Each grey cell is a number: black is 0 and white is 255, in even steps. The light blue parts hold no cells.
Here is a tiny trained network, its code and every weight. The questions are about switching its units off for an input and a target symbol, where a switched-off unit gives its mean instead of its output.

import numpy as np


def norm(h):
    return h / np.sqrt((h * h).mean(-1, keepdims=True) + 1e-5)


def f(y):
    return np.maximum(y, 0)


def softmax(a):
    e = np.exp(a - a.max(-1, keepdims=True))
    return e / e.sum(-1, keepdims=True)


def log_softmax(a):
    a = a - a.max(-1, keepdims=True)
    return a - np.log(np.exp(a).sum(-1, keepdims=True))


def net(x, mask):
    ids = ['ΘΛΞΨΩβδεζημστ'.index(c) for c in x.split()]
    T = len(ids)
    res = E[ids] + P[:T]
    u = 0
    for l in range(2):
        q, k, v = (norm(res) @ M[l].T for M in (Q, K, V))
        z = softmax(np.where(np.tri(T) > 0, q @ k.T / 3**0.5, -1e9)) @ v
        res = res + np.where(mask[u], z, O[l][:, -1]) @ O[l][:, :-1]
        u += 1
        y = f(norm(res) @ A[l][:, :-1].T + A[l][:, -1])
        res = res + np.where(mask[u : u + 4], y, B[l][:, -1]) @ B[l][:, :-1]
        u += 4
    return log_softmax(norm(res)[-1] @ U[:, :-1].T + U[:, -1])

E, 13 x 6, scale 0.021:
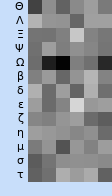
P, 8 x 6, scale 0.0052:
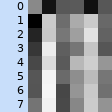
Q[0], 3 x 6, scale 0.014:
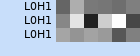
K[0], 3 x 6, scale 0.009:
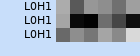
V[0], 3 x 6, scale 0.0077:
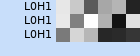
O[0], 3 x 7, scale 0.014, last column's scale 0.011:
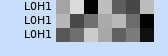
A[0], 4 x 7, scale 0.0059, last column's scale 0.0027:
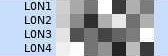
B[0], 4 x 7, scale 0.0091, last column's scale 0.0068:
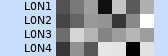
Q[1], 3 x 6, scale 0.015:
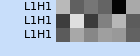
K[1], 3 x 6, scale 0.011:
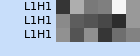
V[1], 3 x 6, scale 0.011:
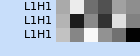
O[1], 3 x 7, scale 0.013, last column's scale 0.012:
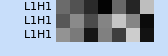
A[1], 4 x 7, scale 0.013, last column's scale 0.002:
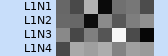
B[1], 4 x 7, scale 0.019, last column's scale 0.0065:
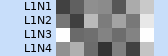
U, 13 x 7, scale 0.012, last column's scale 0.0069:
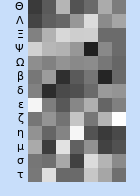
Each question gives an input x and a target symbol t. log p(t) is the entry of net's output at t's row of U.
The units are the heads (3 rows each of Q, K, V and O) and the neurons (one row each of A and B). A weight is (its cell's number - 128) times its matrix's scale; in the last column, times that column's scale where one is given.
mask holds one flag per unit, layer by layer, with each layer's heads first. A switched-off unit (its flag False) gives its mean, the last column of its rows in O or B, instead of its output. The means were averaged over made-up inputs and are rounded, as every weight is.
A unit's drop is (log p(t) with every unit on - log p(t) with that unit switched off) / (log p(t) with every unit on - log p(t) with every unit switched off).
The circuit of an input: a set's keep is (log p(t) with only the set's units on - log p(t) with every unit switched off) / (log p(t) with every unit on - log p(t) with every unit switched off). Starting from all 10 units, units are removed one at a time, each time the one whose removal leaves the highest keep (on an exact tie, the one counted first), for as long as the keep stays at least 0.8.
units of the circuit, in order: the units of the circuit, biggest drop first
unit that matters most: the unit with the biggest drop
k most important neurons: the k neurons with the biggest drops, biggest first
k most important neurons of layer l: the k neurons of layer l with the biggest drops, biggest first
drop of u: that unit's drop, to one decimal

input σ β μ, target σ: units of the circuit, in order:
L0H1, L1H1
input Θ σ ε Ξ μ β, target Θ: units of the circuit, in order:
L0H1
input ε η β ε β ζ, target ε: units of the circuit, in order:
L0H1, L1N3
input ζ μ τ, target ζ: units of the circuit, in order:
L1H1, L0H1
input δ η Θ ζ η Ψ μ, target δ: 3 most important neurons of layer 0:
L0N3, L0N4, L0N2
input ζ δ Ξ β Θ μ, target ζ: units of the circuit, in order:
L0H1, L1H1
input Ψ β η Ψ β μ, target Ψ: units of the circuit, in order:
L0H1, L1H1
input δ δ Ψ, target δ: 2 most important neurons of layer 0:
L0N3, L0N4
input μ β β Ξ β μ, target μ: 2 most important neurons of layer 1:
L1N3, L1N1
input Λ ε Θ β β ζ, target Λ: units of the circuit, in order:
L1H1, L0H1, L1N2
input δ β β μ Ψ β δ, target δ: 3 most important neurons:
L0N4, L0N3, L1N2
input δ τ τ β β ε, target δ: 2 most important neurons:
L0N3, L0N4
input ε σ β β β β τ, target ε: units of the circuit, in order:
L0H1, L1N3
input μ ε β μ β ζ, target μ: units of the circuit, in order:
L0H1
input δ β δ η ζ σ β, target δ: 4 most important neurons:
L0N3, L0N4, L1N2, L0N2
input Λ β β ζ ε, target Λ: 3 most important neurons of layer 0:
L0N4, L0N1, L0N3
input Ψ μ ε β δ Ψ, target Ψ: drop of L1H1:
0.9
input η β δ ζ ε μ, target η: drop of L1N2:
0.2
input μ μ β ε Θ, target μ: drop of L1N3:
0.2
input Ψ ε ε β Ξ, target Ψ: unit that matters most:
L0H1
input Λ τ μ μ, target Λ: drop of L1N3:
0.1
